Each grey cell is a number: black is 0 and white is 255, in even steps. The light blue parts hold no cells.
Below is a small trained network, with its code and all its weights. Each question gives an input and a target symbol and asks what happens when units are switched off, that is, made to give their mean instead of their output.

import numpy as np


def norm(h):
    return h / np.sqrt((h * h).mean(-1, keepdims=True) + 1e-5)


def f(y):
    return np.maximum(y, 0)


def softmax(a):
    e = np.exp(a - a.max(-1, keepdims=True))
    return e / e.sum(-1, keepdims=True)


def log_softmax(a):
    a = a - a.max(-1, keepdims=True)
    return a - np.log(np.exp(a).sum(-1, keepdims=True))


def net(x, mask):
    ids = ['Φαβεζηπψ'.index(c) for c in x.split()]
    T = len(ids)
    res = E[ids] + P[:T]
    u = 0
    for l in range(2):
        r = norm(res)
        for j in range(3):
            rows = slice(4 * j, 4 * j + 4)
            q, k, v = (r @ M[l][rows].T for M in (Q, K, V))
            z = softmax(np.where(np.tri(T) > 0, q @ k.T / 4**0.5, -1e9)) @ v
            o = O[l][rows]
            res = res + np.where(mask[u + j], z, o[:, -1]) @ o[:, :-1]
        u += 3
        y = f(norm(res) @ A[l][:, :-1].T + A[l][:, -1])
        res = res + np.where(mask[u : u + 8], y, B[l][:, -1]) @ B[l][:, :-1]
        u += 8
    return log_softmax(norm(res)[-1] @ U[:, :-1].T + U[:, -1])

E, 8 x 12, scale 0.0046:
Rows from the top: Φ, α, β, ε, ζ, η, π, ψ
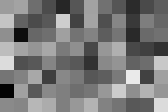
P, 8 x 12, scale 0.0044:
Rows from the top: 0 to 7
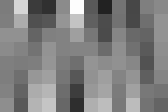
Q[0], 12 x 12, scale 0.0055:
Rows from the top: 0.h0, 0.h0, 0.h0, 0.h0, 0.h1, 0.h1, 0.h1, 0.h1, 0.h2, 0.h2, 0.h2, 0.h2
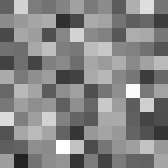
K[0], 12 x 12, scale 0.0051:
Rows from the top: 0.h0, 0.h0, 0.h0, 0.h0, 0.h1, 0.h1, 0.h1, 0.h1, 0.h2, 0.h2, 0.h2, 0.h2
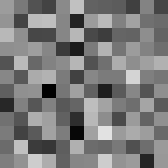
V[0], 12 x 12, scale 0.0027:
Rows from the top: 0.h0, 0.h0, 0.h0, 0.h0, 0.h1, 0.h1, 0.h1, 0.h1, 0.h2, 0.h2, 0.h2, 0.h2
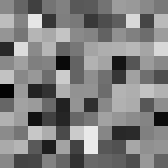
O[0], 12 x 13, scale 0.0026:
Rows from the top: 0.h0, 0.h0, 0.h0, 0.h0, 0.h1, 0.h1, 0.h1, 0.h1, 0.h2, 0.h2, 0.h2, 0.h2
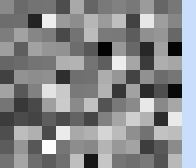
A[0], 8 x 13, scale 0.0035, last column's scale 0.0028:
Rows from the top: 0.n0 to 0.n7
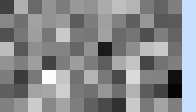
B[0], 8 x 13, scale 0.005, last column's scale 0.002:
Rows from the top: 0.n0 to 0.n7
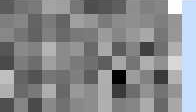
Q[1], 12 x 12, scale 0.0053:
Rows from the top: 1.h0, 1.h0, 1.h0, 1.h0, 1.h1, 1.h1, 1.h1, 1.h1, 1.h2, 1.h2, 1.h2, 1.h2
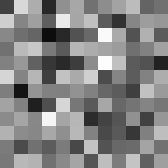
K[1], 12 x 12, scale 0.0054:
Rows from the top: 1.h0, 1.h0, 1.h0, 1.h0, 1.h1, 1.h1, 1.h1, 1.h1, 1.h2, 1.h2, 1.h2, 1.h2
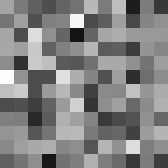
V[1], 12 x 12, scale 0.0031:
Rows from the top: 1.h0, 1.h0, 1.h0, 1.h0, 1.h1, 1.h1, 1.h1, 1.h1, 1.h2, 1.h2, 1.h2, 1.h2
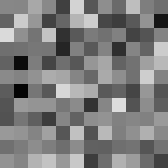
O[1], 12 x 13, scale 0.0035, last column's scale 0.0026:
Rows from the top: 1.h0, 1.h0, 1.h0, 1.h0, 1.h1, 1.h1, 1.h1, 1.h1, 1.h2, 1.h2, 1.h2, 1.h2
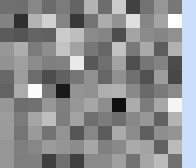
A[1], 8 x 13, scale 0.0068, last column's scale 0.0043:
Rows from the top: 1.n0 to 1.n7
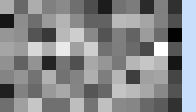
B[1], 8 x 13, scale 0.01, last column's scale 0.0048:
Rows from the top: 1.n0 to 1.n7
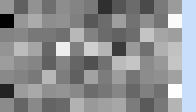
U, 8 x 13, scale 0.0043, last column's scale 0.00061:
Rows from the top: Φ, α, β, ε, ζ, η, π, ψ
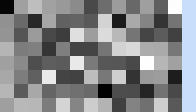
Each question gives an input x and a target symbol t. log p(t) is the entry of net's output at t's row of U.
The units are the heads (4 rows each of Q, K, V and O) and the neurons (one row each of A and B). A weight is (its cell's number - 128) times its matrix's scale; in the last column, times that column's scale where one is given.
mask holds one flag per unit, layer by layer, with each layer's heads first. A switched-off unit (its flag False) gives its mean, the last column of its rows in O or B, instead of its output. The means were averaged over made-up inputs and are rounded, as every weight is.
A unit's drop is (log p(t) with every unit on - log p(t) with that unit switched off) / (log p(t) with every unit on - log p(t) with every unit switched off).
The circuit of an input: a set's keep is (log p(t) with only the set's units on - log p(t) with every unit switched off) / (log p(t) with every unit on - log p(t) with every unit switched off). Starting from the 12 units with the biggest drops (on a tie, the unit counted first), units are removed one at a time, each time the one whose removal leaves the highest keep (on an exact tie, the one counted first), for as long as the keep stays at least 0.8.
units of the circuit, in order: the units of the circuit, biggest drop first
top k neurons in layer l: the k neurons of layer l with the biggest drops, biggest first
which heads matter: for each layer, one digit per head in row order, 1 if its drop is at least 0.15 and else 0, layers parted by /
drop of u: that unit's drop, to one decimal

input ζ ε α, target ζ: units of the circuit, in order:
1.n2, 1.n1
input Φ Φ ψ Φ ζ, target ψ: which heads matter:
001 / 000
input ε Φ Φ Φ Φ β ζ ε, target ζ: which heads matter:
000 / 110
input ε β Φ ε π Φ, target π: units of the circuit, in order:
0.h0, 1.n0
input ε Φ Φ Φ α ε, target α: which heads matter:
000 / 010
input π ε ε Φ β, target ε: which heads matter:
000 / 000
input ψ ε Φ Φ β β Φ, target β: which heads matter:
000 / 000
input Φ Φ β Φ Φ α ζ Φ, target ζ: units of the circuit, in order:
1.h0, 1.h1, 1.n2
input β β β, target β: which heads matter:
000 / 010
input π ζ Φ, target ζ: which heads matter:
000 / 100
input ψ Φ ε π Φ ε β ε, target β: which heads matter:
000 / 000
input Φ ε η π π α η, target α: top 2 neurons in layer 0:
0.n5, 0.n7
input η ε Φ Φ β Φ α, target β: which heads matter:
000 / 010
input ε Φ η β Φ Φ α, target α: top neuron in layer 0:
0.n0
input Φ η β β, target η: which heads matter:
100 / 000
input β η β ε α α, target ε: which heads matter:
000 / 000
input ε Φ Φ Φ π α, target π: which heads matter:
100 / 000
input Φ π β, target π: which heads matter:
000 / 000
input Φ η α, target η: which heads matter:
100 / 000
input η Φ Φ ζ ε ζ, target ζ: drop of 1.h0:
0.5
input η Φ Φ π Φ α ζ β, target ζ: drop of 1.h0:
0.8
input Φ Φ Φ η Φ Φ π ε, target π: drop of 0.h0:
0.7
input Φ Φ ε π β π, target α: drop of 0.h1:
1.1
